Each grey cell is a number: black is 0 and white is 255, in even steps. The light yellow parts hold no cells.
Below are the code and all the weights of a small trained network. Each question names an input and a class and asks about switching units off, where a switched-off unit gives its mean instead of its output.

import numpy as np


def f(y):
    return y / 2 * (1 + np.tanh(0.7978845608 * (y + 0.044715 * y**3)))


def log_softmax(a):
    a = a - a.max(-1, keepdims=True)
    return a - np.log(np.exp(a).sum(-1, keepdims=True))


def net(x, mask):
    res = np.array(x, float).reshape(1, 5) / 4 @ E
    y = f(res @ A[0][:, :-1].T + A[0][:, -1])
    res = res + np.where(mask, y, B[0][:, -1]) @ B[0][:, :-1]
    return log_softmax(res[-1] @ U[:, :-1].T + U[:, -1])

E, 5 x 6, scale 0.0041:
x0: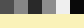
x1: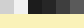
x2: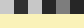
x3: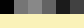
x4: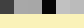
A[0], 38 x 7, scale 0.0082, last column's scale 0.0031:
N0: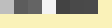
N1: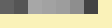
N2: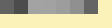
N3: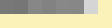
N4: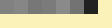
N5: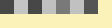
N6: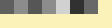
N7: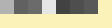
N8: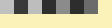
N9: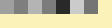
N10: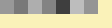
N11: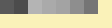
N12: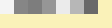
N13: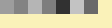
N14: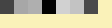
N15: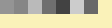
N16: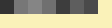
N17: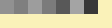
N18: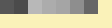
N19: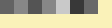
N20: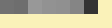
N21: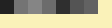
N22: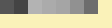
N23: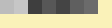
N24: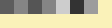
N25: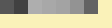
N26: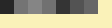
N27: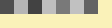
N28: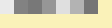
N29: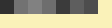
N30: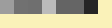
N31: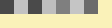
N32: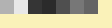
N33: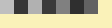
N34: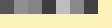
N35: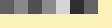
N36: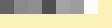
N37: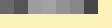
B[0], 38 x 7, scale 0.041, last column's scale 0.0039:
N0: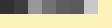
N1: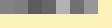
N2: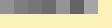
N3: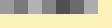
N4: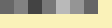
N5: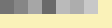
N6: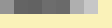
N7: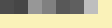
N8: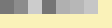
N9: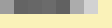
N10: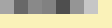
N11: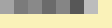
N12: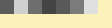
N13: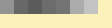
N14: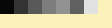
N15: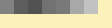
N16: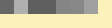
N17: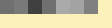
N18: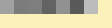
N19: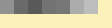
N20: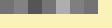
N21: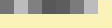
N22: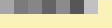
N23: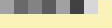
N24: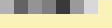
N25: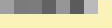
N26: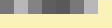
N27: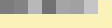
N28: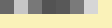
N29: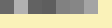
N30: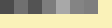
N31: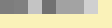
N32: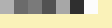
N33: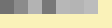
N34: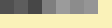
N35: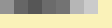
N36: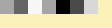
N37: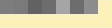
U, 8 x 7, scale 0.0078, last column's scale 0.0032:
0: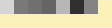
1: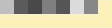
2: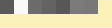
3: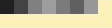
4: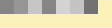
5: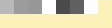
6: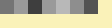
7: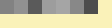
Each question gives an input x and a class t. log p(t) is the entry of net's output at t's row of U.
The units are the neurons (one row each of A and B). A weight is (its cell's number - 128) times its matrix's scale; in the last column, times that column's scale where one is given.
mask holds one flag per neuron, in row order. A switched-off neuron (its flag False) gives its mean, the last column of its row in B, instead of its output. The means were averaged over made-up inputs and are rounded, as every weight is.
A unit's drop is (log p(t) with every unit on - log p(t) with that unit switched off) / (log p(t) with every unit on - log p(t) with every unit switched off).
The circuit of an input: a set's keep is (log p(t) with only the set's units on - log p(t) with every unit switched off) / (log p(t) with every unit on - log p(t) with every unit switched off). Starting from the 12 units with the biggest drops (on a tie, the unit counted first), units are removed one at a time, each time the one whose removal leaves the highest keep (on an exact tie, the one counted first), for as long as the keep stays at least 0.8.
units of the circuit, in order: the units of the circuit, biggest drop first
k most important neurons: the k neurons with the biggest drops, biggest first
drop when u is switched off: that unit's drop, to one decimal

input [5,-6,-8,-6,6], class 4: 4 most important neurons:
(N31; N5; N27; N32)
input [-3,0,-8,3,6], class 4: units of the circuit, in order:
(N31)
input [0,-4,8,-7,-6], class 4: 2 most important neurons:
(N8; N33)
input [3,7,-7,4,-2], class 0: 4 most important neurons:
(N32; N23; N8; N33)
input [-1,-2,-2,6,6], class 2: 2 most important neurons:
(N21; N26)
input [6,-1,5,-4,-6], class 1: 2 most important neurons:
(N14; N35)
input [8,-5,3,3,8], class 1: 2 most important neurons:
(N24; N35)
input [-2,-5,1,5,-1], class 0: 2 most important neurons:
(N12; N28)
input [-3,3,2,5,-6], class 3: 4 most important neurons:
(N0; N7; N12; N28)
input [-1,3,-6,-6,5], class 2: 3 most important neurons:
(N12; N28; N8)
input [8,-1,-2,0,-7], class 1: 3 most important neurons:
(N35; N24; N6)
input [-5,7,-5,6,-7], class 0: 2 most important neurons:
(N32; N23)
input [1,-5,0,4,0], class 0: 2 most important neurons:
(N12; N28)
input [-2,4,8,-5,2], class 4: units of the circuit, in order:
(N8)
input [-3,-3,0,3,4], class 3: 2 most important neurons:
(N14; N32)
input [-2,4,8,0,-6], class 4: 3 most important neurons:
(N8; N33; N14)
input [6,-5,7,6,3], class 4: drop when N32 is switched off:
0.1
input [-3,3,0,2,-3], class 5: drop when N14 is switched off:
0.5
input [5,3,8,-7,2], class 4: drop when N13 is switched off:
0.0
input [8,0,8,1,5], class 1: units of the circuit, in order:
(N35)
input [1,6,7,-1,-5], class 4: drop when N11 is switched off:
0.1
